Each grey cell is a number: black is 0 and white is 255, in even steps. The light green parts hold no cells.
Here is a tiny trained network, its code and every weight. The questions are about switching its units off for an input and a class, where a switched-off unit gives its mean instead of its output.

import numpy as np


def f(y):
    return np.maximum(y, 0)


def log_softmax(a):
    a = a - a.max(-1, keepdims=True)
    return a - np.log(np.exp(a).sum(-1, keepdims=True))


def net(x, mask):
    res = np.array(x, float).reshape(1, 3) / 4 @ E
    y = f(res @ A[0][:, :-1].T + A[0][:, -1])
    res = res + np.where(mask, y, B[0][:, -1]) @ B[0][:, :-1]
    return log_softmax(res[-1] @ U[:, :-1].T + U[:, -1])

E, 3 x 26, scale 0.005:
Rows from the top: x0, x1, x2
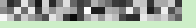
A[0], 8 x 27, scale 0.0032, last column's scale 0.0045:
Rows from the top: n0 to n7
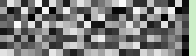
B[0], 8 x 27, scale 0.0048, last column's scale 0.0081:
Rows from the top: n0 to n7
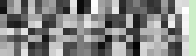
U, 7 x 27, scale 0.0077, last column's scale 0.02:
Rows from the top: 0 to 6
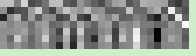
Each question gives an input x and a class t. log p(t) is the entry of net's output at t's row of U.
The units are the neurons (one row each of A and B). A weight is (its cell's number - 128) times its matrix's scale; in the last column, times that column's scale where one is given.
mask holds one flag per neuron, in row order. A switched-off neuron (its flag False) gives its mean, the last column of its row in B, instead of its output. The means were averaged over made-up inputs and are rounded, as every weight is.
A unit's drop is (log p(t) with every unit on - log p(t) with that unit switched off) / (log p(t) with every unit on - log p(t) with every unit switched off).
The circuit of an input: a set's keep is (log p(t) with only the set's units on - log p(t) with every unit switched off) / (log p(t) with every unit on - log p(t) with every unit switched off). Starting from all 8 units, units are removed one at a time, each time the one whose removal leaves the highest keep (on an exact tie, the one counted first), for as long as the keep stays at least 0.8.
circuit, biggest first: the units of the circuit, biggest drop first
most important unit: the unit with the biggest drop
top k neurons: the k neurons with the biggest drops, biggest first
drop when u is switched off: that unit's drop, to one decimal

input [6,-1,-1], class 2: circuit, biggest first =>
(n1)
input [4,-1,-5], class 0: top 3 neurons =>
(n4, n6, n0)
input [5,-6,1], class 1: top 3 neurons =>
(n2, n5, n0)
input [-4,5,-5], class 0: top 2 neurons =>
(n4, n6)
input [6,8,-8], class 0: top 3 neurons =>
(n4, n6, n2)
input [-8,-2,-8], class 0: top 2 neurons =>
(n6, n4)
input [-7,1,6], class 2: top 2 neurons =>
(n0, n4)
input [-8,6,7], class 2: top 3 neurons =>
(n0, n4, n6)
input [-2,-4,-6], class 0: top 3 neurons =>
(n4, n6, n3)
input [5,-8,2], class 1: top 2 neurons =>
(n2, n5)
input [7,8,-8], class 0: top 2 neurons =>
(n4, n6)
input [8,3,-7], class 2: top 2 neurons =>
(n1, n7)
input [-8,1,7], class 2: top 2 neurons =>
(n0, n4)
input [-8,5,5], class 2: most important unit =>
n0
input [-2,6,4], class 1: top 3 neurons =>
(n3, n4, n6)
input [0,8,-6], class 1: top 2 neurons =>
(n3, n7)
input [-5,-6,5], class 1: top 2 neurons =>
(n5, n4)
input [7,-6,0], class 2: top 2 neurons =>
(n1, n3)
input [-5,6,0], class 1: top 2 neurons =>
(n3, n1)
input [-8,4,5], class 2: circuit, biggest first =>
(n0)
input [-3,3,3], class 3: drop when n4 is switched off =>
0.5
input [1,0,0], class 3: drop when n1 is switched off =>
0.5
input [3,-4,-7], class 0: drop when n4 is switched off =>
0.2
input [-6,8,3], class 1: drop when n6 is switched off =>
0.0
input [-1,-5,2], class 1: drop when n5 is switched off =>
0.1
